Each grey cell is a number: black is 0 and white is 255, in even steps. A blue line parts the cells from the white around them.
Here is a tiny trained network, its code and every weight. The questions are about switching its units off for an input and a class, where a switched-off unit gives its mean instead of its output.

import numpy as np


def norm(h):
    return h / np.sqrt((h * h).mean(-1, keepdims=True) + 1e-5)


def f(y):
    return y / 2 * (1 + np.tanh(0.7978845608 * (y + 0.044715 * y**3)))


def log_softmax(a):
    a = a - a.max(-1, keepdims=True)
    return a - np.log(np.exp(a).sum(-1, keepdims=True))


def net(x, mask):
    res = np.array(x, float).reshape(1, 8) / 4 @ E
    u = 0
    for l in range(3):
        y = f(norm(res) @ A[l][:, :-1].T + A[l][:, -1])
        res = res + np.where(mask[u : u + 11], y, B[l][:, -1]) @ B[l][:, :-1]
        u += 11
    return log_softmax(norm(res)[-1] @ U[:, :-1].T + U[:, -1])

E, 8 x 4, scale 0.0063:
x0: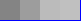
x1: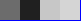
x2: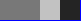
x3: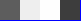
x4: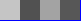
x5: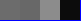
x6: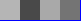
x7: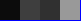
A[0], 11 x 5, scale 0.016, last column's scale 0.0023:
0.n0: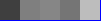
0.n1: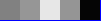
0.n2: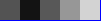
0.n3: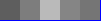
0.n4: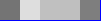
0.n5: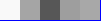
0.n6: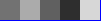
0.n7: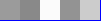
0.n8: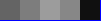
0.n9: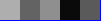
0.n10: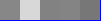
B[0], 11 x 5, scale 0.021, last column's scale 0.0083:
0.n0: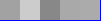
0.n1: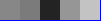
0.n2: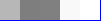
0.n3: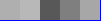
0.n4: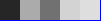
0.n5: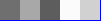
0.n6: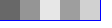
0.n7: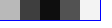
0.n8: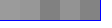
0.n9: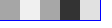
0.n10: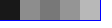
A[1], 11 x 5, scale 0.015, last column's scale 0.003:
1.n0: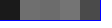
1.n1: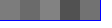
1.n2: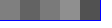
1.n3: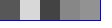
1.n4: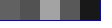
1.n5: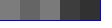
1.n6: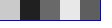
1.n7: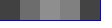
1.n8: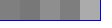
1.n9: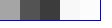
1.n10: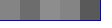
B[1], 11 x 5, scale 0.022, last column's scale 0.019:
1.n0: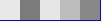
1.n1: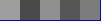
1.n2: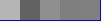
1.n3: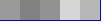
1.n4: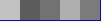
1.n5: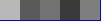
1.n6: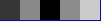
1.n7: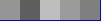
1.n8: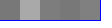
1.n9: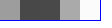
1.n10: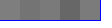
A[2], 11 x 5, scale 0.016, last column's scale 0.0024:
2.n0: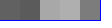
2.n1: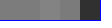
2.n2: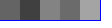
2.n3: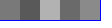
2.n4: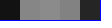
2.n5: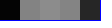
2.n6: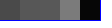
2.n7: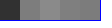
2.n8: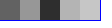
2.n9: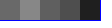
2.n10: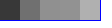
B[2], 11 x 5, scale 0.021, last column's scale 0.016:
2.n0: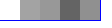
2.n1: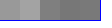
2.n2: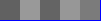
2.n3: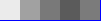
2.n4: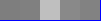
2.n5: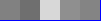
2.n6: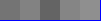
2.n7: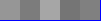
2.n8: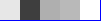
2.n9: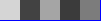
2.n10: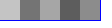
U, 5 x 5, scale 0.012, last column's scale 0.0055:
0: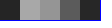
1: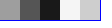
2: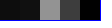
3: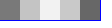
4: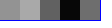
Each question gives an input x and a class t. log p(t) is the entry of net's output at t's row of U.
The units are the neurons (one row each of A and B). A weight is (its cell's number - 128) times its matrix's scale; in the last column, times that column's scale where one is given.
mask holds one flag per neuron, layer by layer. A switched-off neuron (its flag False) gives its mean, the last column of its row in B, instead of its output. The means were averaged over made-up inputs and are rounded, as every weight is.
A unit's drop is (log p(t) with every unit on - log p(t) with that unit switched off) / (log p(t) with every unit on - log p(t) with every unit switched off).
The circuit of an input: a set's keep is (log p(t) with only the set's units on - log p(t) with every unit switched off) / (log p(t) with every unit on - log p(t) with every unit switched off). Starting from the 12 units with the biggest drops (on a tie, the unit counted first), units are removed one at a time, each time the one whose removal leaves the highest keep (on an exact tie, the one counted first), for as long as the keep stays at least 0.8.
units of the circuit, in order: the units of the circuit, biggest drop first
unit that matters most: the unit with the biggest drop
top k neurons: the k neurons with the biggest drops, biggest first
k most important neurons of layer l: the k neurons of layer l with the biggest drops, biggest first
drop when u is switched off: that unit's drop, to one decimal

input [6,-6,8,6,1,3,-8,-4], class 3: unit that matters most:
1.n9
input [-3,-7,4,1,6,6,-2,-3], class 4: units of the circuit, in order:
[0.n9; 0.n2]
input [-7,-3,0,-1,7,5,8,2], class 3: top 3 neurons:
[0.n7; 1.n6; 0.n6]
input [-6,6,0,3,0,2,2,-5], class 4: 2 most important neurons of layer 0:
[0.n9; 0.n2]
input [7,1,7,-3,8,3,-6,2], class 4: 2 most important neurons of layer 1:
[1.n9; 1.n6]
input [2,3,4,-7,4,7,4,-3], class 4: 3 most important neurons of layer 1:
[1.n9; 1.n3; 1.n6]
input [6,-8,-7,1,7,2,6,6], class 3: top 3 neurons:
[0.n7; 0.n6; 0.n2]
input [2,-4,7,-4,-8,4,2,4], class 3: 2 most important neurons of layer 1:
[1.n9; 1.n6]
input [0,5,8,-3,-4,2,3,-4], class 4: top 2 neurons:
[0.n9; 0.n5]
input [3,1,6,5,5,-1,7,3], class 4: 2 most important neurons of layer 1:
[1.n9; 1.n6]
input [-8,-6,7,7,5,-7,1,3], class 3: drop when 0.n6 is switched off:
0.3
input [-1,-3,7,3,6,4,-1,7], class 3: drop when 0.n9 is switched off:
-0.1
